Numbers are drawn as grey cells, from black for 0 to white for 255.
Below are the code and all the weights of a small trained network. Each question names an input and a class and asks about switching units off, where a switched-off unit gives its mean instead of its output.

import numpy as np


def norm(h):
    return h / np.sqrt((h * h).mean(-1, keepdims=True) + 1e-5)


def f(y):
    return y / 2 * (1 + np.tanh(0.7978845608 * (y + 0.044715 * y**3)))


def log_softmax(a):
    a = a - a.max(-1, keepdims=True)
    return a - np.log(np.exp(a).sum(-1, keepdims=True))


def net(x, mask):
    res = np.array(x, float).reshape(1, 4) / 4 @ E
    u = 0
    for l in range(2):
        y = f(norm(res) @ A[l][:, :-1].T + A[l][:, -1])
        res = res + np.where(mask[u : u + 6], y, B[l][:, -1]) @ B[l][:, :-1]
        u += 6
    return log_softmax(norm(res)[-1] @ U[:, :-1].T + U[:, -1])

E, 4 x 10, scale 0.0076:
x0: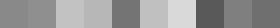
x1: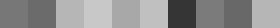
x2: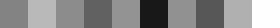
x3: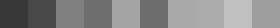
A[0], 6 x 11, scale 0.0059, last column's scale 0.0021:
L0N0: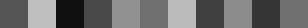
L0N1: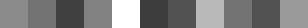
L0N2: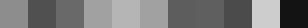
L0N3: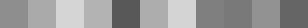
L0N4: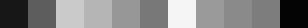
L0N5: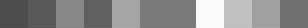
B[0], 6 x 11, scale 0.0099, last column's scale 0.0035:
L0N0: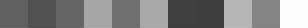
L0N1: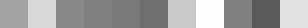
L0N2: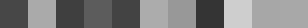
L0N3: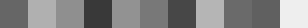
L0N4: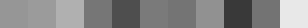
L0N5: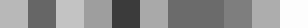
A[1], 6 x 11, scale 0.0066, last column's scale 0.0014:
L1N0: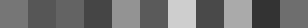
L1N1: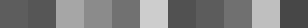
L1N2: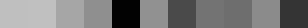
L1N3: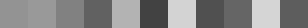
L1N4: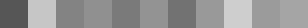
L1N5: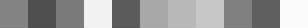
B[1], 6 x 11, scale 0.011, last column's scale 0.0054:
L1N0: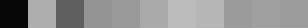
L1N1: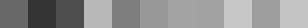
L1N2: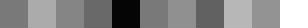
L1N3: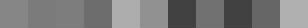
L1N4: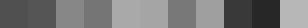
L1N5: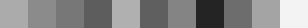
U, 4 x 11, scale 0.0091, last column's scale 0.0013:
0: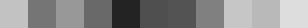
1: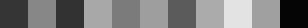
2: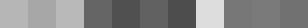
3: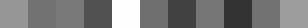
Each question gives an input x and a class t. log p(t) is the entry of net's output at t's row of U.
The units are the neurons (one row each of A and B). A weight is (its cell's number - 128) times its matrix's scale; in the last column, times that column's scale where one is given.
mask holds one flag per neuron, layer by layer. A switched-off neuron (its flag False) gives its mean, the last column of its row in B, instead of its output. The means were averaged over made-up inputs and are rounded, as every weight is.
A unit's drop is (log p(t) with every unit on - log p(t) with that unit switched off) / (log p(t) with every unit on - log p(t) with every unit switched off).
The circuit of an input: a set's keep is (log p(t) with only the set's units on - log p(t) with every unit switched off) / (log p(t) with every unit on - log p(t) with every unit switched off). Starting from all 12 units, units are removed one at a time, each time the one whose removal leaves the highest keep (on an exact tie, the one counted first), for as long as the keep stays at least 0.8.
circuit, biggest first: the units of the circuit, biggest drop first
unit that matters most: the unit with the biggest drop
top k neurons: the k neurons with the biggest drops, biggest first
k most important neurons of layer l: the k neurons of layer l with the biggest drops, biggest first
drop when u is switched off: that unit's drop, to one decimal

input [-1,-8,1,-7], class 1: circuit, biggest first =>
L1N0; L0N5; L0N0
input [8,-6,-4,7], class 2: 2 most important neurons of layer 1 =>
L1N1; L1N2
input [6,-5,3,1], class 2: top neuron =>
L0N4
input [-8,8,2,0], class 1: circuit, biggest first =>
L0N2; L1N1
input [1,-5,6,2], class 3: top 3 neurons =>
L1N3; L1N2; L1N1
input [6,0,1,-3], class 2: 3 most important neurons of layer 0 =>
L0N3; L0N5; L0N0
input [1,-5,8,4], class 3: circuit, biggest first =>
L1N3; L1N2
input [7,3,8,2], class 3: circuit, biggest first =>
L1N3; L1N4
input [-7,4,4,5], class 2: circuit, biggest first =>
L0N1; L0N0
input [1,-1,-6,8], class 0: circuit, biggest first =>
L0N5; L1N5
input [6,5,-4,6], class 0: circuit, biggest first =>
L0N4; L1N4; L1N5
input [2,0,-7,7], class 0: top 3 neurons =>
L0N5; L0N4; L1N4
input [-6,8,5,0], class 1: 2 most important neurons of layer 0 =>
L0N2; L0N4
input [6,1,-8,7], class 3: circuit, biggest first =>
L1N5
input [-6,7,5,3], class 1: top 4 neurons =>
L0N5; L0N2; L1N4; L0N4
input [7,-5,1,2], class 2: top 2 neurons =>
L0N4; L0N3
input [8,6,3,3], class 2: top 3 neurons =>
L0N3; L0N4; L0N0
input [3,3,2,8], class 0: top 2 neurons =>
L0N4; L0N5
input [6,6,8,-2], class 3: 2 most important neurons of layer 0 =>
L0N5; L0N0
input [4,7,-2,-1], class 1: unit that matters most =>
L1N1
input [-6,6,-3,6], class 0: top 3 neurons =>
L0N5; L0N1; L1N5
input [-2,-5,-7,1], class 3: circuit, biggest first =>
L1N5; L1N2
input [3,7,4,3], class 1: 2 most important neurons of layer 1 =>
L1N1; L1N4
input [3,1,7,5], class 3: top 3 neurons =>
L1N3; L0N0; L1N2
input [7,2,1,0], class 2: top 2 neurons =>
L0N3; L0N5
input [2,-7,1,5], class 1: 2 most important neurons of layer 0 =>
L0N0; L0N1
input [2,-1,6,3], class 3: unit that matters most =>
L1N3
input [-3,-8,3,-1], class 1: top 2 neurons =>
L1N0; L0N0
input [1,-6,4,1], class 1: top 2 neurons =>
L0N0; L1N0
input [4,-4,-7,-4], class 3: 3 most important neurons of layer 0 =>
L0N5; L0N4; L0N2
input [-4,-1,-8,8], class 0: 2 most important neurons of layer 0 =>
L0N5; L0N3
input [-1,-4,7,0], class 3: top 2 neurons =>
L1N3; L1N2
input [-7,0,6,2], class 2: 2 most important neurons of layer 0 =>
L0N1; L0N5
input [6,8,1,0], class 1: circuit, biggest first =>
L1N1
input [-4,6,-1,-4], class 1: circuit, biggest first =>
L0N2; L1N1
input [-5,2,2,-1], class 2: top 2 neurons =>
L0N1; L1N4
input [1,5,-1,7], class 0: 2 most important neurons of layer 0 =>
L0N5; L0N4
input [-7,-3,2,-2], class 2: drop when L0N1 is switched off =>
1.0
